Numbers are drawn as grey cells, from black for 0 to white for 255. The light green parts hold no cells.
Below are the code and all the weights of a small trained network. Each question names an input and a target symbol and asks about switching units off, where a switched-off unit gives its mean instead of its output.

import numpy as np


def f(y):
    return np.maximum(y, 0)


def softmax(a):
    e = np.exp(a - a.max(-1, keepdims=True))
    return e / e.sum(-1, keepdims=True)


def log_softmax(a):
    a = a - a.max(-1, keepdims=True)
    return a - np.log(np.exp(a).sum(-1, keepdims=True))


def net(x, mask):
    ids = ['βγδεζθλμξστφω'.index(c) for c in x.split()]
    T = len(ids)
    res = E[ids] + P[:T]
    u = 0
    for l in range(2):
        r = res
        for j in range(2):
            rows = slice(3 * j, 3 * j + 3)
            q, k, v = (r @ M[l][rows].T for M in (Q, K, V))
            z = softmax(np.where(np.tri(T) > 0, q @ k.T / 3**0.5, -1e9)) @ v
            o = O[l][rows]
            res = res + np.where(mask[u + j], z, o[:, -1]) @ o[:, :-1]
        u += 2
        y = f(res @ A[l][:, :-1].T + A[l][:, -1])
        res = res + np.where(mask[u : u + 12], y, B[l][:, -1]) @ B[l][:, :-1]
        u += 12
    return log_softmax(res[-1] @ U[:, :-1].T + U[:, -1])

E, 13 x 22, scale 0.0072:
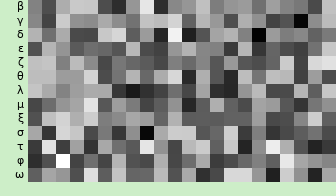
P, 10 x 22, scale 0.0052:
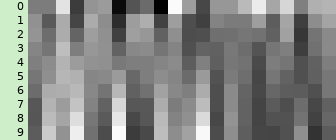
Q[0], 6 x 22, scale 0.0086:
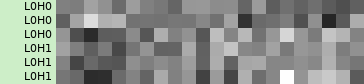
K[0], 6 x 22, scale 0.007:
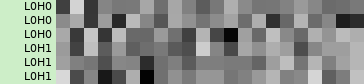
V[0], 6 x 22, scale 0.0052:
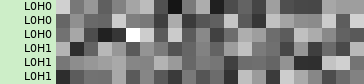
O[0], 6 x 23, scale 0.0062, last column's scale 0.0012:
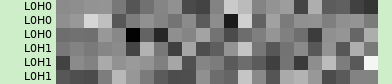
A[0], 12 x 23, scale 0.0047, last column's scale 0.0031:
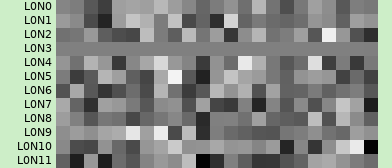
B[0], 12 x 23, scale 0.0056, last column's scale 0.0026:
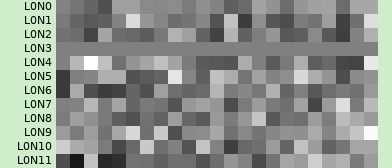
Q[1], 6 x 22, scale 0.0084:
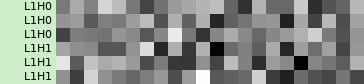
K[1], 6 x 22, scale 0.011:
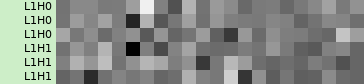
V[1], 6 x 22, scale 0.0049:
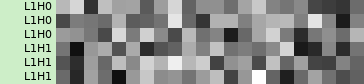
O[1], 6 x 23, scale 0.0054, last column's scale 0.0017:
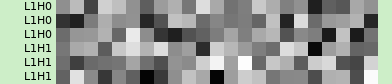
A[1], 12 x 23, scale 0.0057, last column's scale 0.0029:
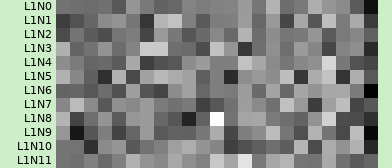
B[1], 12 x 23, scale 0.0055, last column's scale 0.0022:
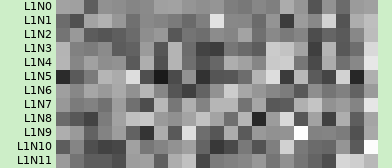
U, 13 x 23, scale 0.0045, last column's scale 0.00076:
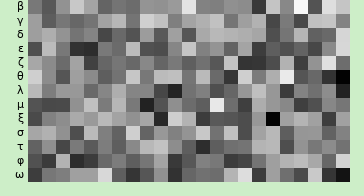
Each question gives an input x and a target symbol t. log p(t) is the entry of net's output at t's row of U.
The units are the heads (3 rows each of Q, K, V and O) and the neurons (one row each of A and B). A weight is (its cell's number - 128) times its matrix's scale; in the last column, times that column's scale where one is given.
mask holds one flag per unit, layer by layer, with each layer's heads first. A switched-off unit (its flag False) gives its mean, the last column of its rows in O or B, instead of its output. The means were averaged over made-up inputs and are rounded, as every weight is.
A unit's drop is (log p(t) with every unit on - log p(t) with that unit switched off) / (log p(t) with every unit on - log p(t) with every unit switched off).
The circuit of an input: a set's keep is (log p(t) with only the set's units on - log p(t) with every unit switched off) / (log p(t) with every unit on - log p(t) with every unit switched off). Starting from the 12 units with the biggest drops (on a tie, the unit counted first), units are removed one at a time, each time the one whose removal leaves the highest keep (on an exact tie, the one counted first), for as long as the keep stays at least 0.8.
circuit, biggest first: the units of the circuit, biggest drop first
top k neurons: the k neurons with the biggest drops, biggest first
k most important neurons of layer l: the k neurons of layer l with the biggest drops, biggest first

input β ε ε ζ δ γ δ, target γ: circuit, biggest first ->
L1H1, L0H0, L1N11, L1N8
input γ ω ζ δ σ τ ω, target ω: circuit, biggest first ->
L0H0, L1H0
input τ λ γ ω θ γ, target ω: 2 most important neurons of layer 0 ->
L0N7, L0N2
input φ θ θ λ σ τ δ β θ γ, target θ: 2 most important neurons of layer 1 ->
L1N9, L1N8
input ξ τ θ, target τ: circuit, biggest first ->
L0H0, L1N10, L1H0
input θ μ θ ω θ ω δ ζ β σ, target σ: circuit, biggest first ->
L1H1, L0H0
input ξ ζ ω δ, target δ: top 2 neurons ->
L1N4, L0N9
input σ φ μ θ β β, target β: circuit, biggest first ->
L0H0, L1N1, L1H0, L0N5
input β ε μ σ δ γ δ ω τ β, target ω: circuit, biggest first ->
L1H0, L0H0
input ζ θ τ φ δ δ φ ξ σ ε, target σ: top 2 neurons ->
L1N7, L0N2
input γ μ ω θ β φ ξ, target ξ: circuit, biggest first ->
L0H1, L1H1
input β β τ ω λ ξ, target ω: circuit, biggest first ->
L1H0, L0H0
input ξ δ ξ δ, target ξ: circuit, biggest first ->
L0H1, L1H1, L1N8
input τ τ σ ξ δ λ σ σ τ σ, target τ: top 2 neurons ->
L1N10, L0N2
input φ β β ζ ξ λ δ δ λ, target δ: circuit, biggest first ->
L0N4, L0H0, L1H1
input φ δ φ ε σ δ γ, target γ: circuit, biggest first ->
L1H1, L1N11, L0H1
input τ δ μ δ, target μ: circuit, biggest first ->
L0H1, L1H0, L1H1, L0H0
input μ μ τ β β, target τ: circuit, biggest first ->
L0H0, L1N10
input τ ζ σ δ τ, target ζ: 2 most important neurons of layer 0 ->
L0N7, L0N10
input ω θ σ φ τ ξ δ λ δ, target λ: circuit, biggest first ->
L1H1, L1N3
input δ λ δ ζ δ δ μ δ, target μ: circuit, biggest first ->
L0H1, L1H1, L1N8
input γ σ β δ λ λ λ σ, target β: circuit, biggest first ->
L0H0, L1H0, L0N5, L1N1
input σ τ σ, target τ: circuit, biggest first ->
L0H0, L1N10, L1H0
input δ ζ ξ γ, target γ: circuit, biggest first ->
L1H1, L1N11, L0H0
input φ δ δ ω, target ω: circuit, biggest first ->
L1N5
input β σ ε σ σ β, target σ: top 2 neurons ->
L0N9, L0N1
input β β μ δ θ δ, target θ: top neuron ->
L1N9
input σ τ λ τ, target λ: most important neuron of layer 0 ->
L0N7
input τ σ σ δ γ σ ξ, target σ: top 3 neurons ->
L1N7, L0N7, L0N2
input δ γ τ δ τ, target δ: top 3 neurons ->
L1N4, L0N7, L0N10
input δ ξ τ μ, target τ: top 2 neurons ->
L1N10, L0N7
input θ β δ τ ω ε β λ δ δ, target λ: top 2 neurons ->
L1N3, L0N10
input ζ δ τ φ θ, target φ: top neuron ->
L0N11
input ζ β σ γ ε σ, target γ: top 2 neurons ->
L0N1, L1N11
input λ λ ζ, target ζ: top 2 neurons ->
L0N4, L0N8
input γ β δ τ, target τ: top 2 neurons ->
L1N10, L0N9
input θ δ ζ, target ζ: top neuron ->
L0N8
